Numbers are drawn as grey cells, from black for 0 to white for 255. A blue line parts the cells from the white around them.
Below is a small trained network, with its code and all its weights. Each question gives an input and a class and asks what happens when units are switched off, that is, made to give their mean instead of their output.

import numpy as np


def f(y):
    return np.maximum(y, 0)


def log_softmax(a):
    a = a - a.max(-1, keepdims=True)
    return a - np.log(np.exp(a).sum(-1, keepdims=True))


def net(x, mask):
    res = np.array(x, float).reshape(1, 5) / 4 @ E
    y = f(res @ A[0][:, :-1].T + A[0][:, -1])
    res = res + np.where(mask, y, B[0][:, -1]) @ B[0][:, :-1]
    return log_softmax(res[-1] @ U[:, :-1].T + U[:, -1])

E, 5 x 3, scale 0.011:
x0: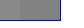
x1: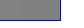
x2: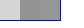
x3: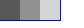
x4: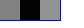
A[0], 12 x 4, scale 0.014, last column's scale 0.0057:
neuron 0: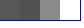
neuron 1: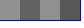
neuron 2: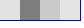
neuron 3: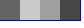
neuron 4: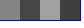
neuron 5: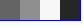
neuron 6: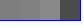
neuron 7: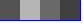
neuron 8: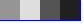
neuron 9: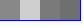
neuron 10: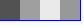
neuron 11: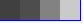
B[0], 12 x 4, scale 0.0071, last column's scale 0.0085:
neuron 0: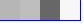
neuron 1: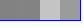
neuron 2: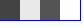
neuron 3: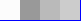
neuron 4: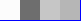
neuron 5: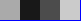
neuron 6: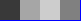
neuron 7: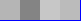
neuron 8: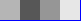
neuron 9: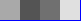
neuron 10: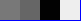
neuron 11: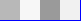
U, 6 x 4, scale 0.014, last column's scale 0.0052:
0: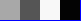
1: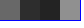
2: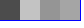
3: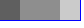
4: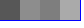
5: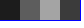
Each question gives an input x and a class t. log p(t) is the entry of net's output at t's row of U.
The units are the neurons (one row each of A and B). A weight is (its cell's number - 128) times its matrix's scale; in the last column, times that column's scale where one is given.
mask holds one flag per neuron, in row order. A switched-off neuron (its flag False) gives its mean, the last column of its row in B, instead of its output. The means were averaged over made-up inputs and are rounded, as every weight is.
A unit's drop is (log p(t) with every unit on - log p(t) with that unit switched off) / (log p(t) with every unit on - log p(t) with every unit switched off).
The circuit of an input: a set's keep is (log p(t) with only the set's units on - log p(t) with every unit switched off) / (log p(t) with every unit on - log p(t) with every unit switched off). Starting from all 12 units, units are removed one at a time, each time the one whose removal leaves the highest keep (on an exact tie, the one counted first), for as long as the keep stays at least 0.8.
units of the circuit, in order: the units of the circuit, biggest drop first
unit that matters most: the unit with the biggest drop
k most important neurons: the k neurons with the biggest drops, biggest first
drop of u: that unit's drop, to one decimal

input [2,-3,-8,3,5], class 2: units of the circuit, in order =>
(neuron 11)
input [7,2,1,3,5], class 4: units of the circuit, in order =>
(neuron 2; neuron 3)
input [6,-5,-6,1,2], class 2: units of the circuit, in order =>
(neuron 11; neuron 5)
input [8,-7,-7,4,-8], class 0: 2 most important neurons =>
(neuron 3; neuron 7)
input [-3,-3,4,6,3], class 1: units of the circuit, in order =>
(neuron 5; neuron 10)
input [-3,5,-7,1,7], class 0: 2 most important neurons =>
(neuron 4; neuron 2)
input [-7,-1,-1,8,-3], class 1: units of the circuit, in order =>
(neuron 10; neuron 5)
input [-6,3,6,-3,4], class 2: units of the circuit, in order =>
(neuron 2; neuron 5)
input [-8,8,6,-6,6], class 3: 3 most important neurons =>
(neuron 2; neuron 10; neuron 5)
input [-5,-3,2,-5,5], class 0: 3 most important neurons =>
(neuron 10; neuron 4; neuron 1)
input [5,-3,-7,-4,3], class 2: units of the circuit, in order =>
(neuron 11; neuron 5)
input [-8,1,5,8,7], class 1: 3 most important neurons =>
(neuron 10; neuron 5; neuron 2)
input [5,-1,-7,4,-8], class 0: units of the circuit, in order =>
(neuron 3; neuron 7)
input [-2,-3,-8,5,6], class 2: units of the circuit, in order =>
(neuron 11)
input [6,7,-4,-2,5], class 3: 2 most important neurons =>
(neuron 3; neuron 8)
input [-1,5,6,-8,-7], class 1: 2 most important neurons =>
(neuron 11; neuron 9)
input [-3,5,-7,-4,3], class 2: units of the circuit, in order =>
(neuron 11; neuron 5)
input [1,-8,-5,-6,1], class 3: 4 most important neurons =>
(neuron 10; neuron 5; neuron 11; neuron 9)
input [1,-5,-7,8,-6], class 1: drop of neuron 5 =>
0.4
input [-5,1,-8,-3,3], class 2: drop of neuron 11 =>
0.4
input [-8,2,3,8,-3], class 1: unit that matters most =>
neuron 10
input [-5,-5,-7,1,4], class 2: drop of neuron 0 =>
0.1
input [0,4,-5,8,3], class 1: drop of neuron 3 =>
0.0
